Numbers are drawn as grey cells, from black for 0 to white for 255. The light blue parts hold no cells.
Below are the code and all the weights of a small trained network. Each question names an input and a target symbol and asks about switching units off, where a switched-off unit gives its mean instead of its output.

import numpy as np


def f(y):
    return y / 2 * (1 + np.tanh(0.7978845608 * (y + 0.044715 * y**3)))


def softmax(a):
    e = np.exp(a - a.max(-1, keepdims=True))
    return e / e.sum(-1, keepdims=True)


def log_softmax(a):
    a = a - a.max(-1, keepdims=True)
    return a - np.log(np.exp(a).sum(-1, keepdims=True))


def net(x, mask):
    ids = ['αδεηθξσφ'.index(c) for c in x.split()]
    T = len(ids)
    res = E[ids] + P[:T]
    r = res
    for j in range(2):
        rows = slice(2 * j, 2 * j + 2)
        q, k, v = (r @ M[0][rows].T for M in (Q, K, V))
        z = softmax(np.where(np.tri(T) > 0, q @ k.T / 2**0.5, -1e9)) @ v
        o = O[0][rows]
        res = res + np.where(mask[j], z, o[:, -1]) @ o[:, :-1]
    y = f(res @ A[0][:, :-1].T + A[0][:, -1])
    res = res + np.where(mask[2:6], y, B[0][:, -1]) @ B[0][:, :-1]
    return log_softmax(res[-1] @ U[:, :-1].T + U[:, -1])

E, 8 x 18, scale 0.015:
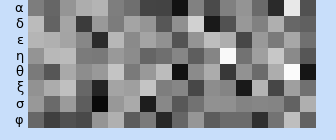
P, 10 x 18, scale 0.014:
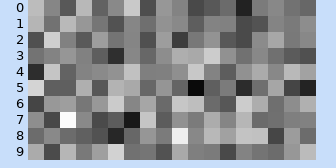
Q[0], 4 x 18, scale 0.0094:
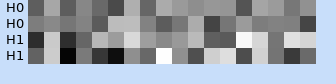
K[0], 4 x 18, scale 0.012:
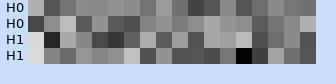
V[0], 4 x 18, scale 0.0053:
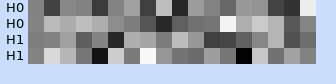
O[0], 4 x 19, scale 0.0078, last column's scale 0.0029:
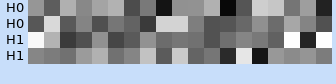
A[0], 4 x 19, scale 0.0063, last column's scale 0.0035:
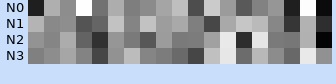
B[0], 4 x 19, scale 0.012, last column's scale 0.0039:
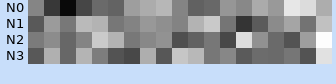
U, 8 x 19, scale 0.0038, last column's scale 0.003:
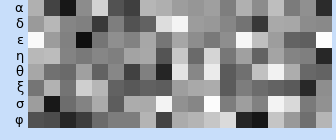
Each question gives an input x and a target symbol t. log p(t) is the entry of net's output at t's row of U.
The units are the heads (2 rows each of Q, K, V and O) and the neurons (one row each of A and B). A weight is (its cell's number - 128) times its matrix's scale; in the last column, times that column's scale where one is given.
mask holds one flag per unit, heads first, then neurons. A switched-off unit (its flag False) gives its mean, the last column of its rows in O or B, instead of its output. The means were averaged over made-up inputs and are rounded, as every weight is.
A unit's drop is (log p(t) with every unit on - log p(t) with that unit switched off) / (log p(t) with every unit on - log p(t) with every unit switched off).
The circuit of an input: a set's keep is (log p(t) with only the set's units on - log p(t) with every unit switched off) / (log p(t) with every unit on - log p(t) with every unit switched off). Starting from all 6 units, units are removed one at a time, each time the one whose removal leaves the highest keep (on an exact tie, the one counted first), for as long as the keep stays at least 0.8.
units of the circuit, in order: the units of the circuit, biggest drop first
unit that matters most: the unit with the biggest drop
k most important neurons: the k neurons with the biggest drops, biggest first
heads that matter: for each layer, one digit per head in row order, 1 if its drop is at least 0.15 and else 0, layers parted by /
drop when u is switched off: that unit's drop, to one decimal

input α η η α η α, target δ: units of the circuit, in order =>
H0
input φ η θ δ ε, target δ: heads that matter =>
11
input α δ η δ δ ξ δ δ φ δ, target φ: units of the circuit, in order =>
N1; H0; N2
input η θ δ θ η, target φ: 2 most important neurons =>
N3; N0
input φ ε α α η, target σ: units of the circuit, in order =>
H1; N0
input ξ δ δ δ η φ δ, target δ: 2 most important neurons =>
N1; N2
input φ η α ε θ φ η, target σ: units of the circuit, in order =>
H1; N0; N1
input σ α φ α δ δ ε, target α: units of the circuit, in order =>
N2; H1; N0; N3
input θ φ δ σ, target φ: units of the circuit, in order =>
H1; N3; H0; N0
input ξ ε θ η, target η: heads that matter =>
01
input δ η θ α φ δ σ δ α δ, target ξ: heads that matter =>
01
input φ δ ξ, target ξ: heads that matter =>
11
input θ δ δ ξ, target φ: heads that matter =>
11
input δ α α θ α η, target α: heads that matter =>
01
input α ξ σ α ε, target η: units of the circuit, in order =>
H1
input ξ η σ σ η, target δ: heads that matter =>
11
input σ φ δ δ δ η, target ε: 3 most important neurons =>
N1; N2; N3
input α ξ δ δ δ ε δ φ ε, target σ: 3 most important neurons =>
N0; N3; N1
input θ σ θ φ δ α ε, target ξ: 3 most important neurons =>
N3; N2; N1
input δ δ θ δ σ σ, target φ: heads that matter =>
01
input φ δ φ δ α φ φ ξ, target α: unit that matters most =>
N2
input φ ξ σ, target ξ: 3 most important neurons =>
N3; N2; N0
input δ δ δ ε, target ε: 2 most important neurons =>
N2; N1
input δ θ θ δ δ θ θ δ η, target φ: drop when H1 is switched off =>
0.9
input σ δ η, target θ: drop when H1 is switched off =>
0.1
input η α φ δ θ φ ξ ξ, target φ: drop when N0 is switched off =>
0.3
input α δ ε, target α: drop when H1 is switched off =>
0.9
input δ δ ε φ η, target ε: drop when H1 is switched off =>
1.2
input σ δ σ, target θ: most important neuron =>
N3
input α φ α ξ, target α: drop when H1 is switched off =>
0.9
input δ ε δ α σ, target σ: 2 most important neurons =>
N0; N3
